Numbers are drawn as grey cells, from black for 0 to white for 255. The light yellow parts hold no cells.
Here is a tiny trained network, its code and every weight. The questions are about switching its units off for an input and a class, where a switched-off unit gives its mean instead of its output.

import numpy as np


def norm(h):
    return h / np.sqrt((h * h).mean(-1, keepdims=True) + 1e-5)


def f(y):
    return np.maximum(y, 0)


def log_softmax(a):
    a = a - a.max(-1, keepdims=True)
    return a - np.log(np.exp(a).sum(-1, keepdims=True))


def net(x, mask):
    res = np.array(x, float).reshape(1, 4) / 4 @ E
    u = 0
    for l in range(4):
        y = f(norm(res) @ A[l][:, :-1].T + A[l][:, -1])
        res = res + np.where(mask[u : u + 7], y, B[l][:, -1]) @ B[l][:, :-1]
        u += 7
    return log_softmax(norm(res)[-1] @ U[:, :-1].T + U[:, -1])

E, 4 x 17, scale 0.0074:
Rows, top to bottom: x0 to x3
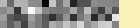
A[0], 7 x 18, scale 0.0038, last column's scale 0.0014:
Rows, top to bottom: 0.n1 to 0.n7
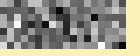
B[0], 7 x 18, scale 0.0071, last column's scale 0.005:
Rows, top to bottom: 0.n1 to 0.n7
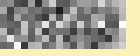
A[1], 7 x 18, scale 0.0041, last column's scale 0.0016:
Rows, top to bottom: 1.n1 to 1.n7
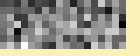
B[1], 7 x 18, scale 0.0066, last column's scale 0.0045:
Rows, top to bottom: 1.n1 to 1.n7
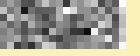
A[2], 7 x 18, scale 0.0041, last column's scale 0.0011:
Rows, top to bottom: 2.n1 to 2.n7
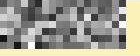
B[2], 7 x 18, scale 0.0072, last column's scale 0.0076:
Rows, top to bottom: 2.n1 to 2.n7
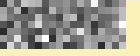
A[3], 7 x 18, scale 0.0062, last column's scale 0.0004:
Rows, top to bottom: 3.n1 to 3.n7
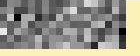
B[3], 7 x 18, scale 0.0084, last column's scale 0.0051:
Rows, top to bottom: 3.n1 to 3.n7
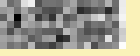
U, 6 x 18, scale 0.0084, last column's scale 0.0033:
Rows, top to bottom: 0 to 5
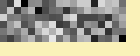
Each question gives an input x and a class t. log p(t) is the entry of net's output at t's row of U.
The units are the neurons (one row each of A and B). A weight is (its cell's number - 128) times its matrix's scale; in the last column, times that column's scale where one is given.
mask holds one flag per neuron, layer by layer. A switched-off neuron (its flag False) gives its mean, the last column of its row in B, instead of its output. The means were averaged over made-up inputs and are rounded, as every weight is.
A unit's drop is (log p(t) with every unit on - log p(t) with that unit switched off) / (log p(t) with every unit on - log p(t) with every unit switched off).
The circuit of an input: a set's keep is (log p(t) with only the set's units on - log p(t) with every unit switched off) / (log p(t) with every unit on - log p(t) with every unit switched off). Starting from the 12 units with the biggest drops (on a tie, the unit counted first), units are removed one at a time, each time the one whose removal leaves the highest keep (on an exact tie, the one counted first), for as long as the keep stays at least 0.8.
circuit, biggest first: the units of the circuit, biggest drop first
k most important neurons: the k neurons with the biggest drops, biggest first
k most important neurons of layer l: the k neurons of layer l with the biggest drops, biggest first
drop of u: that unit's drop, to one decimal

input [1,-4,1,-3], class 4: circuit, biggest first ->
(0.n4)
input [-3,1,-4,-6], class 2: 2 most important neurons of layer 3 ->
(3.n5; 3.n2)
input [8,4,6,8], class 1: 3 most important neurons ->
(2.n7; 0.n1; 2.n4)
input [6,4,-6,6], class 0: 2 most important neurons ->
(3.n7; 1.n1)
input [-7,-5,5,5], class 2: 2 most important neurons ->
(3.n2; 2.n3)
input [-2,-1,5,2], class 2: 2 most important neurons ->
(0.n2; 2.n3)
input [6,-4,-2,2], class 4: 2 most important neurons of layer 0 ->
(0.n4; 0.n6)
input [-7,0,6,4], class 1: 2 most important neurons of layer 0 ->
(0.n1; 0.n6)
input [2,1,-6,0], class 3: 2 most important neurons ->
(2.n4; 1.n5)
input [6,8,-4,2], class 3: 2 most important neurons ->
(2.n4; 1.n7)
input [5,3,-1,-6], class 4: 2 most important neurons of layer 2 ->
(2.n4; 2.n7)
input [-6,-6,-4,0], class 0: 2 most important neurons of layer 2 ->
(2.n7; 2.n4)
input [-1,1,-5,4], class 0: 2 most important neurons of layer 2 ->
(2.n7; 2.n3)
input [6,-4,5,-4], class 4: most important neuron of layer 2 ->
(2.n1)
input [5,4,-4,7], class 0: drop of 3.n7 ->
0.1
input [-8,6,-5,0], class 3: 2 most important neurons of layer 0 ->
(0.n5; 0.n1)
